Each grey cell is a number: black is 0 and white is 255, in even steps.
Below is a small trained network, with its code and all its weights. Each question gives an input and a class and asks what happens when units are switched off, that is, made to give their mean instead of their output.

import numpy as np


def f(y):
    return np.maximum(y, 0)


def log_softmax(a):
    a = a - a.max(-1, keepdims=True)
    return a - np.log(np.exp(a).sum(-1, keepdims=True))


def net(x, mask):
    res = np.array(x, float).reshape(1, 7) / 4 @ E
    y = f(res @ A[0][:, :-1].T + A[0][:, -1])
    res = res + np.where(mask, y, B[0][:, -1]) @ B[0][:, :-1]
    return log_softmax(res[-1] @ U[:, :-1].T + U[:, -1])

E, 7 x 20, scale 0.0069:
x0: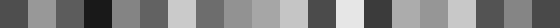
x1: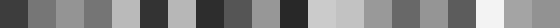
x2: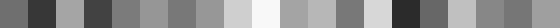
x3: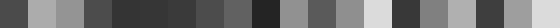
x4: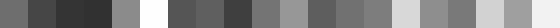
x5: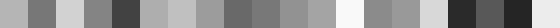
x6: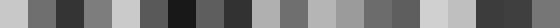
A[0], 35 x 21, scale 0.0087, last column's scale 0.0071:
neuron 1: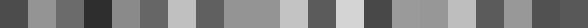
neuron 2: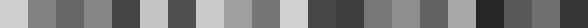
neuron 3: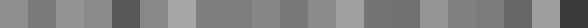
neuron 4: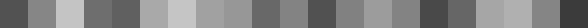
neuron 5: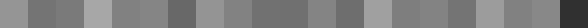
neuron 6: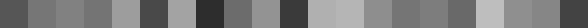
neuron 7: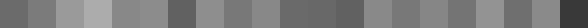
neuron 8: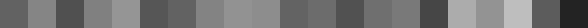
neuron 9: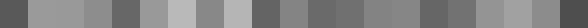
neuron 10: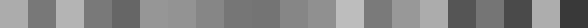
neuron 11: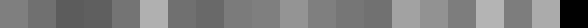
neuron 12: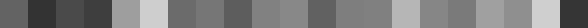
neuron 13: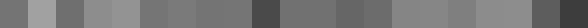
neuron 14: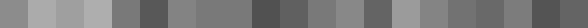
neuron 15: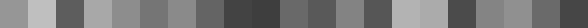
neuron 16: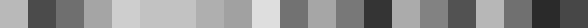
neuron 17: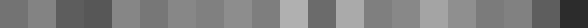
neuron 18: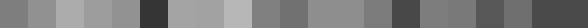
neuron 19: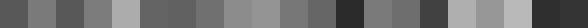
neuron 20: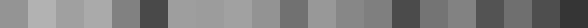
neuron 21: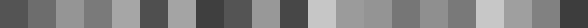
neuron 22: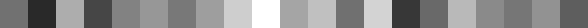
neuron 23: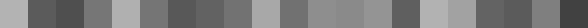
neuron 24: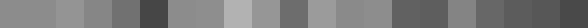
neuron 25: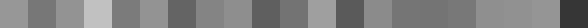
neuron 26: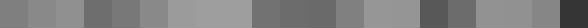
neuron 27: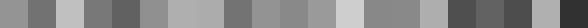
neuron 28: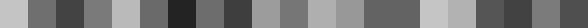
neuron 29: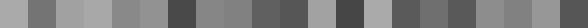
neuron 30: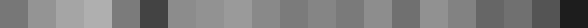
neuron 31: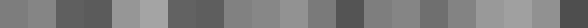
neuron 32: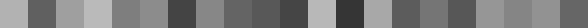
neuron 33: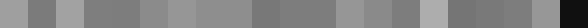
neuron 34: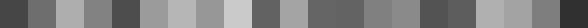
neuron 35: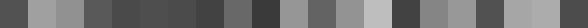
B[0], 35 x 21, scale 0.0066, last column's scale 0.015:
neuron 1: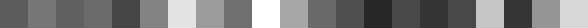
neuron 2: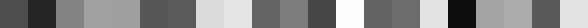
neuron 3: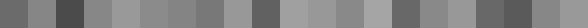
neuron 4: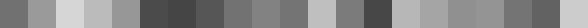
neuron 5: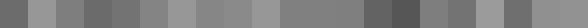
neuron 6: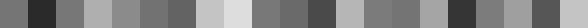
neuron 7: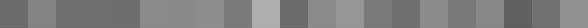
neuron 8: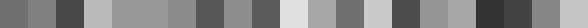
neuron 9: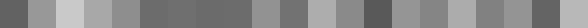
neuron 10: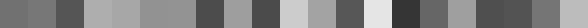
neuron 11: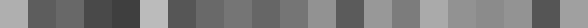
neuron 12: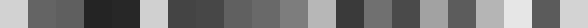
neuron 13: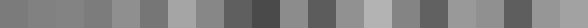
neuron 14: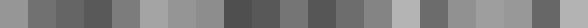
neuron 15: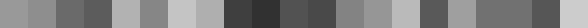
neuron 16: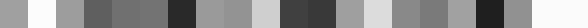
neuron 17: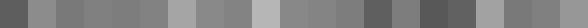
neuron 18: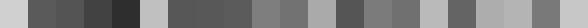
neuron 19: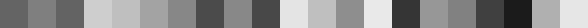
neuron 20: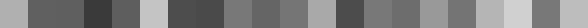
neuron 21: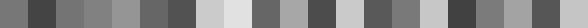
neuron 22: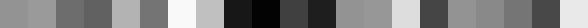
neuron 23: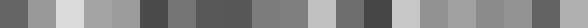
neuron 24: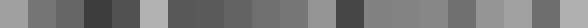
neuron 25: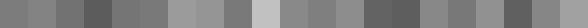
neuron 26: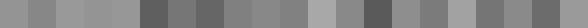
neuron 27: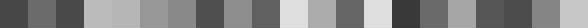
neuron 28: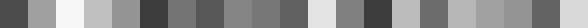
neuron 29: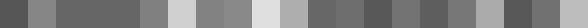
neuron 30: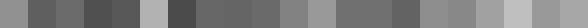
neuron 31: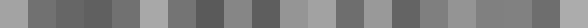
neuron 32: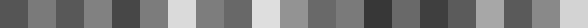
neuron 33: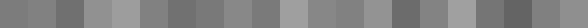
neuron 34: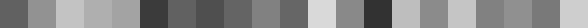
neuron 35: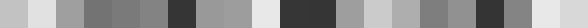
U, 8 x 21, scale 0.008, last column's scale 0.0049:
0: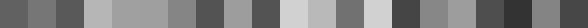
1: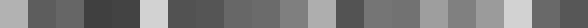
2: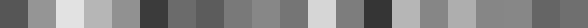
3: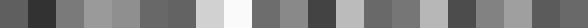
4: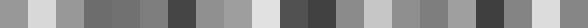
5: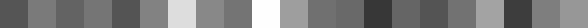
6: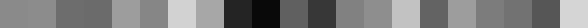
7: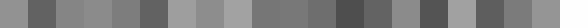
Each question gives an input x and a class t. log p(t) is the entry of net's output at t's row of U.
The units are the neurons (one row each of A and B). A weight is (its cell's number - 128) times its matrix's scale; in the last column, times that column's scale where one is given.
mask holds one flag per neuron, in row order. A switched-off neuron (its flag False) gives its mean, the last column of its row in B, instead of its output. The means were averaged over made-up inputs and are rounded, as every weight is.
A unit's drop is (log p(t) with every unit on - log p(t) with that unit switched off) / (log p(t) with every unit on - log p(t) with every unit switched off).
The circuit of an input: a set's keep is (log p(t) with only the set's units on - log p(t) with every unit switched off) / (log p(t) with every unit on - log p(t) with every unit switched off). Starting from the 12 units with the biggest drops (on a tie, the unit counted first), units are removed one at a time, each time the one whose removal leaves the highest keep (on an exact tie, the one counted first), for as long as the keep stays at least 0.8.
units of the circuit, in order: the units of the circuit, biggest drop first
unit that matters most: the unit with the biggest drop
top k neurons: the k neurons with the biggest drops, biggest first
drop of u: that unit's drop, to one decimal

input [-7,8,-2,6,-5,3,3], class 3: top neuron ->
neuron 21
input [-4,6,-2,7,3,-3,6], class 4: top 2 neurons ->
neuron 35; neuron 2
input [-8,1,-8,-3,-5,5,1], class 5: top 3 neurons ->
neuron 32; neuron 22; neuron 29
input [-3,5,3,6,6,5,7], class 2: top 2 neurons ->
neuron 28; neuron 23
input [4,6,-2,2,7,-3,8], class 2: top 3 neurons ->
neuron 28; neuron 23; neuron 18
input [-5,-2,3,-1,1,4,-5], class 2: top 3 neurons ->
neuron 1; neuron 34; neuron 4
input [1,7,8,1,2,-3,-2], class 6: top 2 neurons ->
neuron 22; neuron 2
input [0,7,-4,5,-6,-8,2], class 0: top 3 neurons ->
neuron 19; neuron 8; neuron 2
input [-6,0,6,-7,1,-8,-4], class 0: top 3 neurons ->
neuron 19; neuron 8; neuron 35
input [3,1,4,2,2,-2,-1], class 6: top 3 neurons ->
neuron 22; neuron 16; neuron 32
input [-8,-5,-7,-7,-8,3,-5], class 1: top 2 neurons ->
neuron 20; neuron 18
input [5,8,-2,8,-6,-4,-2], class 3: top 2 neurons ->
neuron 6; neuron 21
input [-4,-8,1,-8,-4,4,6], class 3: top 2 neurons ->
neuron 2; neuron 35
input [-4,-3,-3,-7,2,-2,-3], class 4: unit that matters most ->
neuron 16
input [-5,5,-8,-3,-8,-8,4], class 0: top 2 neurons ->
neuron 19; neuron 8
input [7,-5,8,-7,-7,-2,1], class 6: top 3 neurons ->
neuron 22; neuron 12; neuron 35
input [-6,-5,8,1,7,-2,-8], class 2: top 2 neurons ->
neuron 34; neuron 4
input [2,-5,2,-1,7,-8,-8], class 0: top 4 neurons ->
neuron 19; neuron 8; neuron 28; neuron 31
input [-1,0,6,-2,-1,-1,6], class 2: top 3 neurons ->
neuron 28; neuron 23; neuron 15
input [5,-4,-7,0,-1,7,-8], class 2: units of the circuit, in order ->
neuron 4
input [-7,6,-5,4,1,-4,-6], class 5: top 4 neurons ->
neuron 32; neuron 29; neuron 2; neuron 28
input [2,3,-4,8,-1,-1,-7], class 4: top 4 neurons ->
neuron 35; neuron 28; neuron 23; neuron 2
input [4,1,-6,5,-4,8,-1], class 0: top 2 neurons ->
neuron 27; neuron 10
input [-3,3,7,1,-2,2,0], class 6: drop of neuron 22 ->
0.8
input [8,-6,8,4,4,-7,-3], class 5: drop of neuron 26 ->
0.0
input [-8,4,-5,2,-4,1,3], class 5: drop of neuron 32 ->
0.1
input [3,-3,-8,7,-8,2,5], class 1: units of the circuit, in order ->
neuron 20
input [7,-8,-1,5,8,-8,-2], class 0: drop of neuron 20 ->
0.2
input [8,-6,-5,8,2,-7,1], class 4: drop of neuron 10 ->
0.2
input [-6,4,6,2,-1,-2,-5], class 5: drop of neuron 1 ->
-0.1
